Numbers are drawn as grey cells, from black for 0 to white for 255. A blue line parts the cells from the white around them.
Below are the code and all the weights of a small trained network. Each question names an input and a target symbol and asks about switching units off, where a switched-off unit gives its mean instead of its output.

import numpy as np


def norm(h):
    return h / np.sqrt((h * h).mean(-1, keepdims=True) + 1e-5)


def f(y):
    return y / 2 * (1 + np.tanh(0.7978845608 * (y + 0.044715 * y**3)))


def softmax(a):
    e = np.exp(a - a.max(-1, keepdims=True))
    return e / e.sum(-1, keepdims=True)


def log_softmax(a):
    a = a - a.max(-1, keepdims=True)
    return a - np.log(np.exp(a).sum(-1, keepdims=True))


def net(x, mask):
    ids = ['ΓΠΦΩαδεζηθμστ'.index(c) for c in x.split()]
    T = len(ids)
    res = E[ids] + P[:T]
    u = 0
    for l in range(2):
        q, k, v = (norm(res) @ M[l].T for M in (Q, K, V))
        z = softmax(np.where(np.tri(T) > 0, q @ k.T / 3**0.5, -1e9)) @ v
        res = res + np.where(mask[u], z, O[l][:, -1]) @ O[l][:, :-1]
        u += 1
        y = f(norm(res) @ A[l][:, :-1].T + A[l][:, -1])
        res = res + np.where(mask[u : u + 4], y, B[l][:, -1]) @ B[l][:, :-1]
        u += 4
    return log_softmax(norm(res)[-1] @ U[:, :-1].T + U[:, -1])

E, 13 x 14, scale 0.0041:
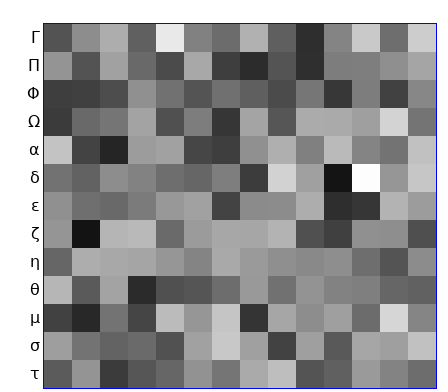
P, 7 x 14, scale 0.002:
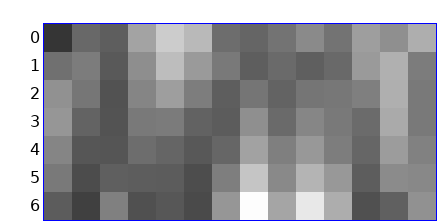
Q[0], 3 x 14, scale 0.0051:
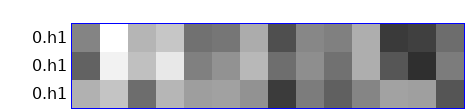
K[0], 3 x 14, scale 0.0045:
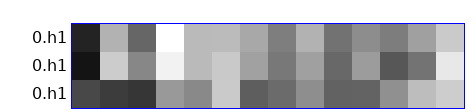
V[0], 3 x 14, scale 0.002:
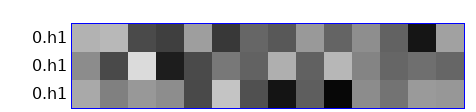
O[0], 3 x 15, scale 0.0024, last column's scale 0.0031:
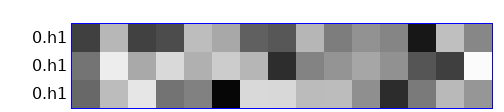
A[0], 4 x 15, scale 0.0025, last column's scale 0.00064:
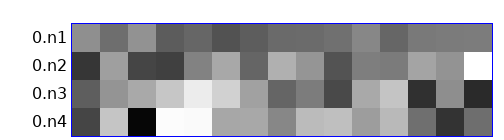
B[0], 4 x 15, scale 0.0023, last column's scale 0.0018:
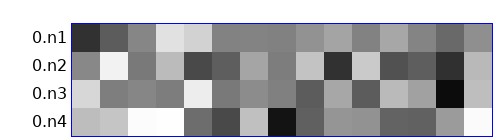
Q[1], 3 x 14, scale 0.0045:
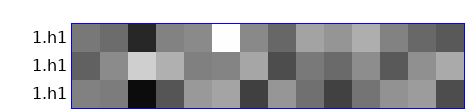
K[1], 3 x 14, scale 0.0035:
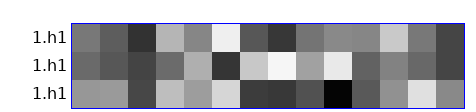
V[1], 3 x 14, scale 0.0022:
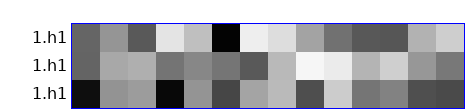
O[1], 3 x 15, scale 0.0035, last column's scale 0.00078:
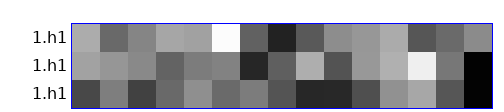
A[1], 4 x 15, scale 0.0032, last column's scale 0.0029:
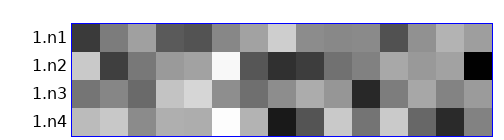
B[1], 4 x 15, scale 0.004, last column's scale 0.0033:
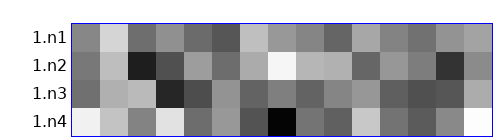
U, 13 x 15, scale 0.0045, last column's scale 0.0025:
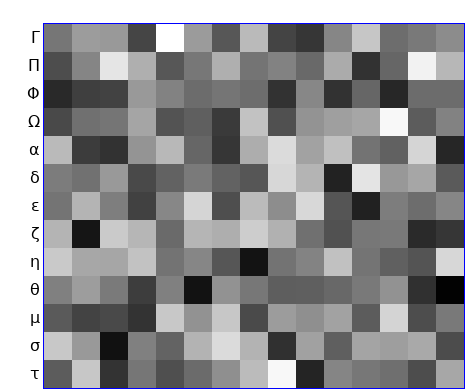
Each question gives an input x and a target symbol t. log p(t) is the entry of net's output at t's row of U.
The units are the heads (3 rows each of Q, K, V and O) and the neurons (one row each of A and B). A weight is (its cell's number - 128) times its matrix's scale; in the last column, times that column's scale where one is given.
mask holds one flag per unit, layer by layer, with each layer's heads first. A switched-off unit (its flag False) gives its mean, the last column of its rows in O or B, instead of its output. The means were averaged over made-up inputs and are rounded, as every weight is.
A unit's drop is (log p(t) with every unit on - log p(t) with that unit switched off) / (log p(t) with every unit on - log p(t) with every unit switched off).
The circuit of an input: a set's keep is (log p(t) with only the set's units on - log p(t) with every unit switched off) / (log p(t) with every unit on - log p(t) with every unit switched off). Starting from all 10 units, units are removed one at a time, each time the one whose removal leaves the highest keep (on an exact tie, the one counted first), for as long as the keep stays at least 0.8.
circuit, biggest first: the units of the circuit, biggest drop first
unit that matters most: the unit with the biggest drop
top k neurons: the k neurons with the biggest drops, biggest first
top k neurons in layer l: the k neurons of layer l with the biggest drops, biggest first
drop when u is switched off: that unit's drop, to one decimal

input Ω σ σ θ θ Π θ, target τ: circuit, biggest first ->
1.h1, 1.n1, 0.n4
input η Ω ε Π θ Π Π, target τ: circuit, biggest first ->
0.n4, 1.h1, 1.n1, 1.n4
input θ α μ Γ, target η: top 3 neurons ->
1.n4, 0.n3, 0.n4
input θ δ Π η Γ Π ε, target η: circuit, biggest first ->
0.h1, 1.n4
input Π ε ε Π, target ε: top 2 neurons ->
1.n2, 0.n4
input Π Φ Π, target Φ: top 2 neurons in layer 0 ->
0.n4, 0.n1
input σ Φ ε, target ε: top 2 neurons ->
1.n3, 1.n4
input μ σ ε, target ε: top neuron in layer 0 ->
0.n4
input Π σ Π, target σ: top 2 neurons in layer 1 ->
1.n2, 1.n3
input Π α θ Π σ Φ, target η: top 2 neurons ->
0.n4, 1.n4
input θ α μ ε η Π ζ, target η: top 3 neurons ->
0.n4, 1.n4, 0.n3
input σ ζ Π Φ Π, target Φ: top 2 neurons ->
1.n4, 0.n1
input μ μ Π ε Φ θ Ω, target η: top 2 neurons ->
0.n4, 1.n4
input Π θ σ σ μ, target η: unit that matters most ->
0.h1
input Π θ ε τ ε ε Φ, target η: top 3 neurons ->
0.n4, 1.n4, 0.n3
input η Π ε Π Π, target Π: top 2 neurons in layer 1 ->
1.n4, 1.n3
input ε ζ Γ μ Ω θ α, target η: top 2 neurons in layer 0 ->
0.n4, 0.n3
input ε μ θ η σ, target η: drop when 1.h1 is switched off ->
-0.1
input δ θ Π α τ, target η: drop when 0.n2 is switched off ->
-0.1
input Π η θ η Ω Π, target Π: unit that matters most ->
1.h1
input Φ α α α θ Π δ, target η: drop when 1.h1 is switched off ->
-0.1
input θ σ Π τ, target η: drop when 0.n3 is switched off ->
0.1
